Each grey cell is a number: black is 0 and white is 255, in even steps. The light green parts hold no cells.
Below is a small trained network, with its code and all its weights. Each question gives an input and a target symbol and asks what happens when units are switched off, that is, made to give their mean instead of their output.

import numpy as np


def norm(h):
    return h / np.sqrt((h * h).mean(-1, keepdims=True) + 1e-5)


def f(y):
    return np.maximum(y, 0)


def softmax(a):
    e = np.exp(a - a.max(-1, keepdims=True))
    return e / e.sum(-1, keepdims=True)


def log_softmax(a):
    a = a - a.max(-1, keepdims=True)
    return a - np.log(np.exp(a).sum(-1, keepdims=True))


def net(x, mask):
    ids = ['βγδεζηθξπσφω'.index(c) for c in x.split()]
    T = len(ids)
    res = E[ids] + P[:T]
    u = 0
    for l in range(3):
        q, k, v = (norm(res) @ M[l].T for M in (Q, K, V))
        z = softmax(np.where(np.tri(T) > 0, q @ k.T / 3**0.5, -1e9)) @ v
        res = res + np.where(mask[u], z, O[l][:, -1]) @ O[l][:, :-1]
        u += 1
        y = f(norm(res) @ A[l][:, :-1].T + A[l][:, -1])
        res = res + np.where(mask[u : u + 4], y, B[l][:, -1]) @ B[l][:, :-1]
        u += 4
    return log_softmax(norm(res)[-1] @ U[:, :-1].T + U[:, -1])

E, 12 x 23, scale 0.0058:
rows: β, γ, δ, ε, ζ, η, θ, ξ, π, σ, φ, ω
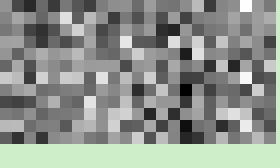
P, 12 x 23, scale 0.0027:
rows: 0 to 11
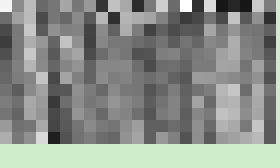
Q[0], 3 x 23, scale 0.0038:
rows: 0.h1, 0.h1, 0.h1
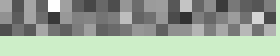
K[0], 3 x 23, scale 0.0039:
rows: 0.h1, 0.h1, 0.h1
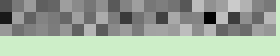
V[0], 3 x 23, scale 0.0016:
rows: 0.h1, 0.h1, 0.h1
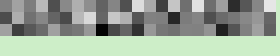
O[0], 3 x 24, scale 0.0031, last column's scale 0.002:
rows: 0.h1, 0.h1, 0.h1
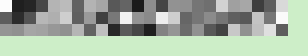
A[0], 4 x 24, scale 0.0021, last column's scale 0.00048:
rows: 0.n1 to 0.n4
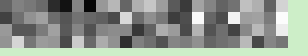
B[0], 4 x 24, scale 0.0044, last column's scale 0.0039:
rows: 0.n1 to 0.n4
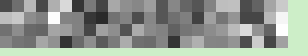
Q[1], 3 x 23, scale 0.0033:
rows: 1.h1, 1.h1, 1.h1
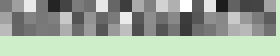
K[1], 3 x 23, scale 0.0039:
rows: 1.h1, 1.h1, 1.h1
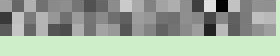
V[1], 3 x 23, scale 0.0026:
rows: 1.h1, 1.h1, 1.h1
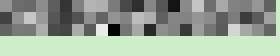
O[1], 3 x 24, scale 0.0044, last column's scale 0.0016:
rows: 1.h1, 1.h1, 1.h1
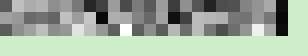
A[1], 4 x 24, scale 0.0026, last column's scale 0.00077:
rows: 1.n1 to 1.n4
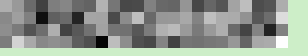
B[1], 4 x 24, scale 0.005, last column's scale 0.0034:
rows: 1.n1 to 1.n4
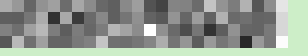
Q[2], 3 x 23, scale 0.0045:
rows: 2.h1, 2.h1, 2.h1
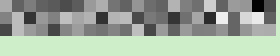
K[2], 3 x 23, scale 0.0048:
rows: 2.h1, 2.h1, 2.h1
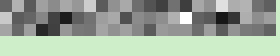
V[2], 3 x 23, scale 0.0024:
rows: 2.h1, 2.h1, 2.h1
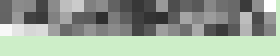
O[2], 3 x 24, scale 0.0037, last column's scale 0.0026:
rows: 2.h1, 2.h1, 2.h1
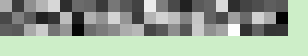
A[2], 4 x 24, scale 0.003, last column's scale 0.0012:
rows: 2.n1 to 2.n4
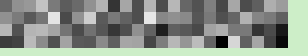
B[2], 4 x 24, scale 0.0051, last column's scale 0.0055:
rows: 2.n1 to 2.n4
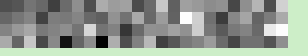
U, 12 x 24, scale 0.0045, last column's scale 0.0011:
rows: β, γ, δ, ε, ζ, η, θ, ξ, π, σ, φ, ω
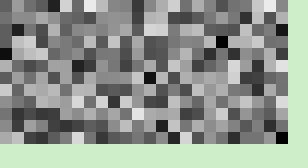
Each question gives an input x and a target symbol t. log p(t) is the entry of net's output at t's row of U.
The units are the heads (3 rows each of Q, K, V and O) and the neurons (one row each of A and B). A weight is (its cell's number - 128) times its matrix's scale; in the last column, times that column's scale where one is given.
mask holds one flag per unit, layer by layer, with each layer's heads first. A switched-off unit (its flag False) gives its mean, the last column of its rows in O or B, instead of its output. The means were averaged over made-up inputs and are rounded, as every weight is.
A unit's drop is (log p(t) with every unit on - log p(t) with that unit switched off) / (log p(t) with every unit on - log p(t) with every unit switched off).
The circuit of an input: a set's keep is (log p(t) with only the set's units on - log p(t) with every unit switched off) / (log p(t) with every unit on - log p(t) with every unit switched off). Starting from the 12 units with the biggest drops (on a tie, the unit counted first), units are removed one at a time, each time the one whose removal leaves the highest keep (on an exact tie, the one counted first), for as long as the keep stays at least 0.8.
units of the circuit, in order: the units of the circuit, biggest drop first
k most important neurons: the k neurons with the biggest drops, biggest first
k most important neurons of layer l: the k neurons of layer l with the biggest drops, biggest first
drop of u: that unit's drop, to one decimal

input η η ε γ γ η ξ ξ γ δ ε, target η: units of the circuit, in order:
[1.h1]
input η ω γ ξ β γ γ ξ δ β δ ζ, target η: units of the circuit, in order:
[1.h1; 0.h1]
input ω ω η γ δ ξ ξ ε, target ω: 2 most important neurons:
[0.n4; 0.n2]
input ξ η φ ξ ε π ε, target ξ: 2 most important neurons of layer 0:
[0.n2; 0.n4]
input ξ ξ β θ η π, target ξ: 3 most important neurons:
[0.n4; 0.n2; 0.n1]
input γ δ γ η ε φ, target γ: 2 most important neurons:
[0.n4; 1.n4]
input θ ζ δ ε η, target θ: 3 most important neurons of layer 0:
[0.n4; 0.n2; 0.n3]
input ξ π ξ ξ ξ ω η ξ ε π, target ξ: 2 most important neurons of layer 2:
[2.n3; 2.n1]
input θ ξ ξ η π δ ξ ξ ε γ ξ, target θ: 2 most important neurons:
[0.n2; 0.n4]
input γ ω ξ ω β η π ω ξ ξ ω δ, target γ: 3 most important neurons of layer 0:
[0.n4; 0.n2; 0.n1]
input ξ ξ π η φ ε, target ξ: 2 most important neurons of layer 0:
[0.n4; 0.n2]
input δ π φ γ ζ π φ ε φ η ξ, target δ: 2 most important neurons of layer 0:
[0.n1; 0.n2]
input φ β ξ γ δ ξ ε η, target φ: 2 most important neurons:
[2.n4; 1.n1]
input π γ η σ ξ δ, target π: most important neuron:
[0.n2]
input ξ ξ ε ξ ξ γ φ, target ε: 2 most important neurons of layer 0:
[0.n1; 0.n4]
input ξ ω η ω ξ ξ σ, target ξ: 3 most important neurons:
[0.n2; 0.n4; 2.n3]
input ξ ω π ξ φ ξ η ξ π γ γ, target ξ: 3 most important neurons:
[0.n4; 0.n2; 0.n1]
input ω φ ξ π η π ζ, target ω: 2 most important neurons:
[0.n2; 0.n4]
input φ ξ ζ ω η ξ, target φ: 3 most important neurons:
[0.n2; 2.n4; 0.n1]
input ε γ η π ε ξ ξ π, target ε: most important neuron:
[0.n2]
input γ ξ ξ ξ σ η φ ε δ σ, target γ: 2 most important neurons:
[0.n4; 0.n2]
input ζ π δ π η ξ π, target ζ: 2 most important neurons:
[0.n4; 0.n2]
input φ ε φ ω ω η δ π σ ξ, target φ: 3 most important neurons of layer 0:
[0.n2; 0.n1; 0.n4]
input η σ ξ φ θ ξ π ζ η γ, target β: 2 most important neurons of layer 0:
[0.n3; 0.n2]
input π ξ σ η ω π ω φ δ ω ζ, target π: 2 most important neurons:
[0.n2; 0.n1]
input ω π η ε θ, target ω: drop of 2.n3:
0.0
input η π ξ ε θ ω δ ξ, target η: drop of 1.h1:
0.5
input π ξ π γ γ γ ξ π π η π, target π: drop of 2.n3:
0.1
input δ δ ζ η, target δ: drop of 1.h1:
0.2
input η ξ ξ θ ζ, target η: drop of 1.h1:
0.7
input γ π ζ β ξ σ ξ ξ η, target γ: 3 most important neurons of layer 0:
[0.n4; 0.n1; 0.n3]
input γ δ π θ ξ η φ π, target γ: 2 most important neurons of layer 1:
[1.n4; 1.n1]
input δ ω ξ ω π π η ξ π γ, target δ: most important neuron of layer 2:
[2.n2]
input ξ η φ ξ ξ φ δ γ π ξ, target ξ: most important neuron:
[2.n3]
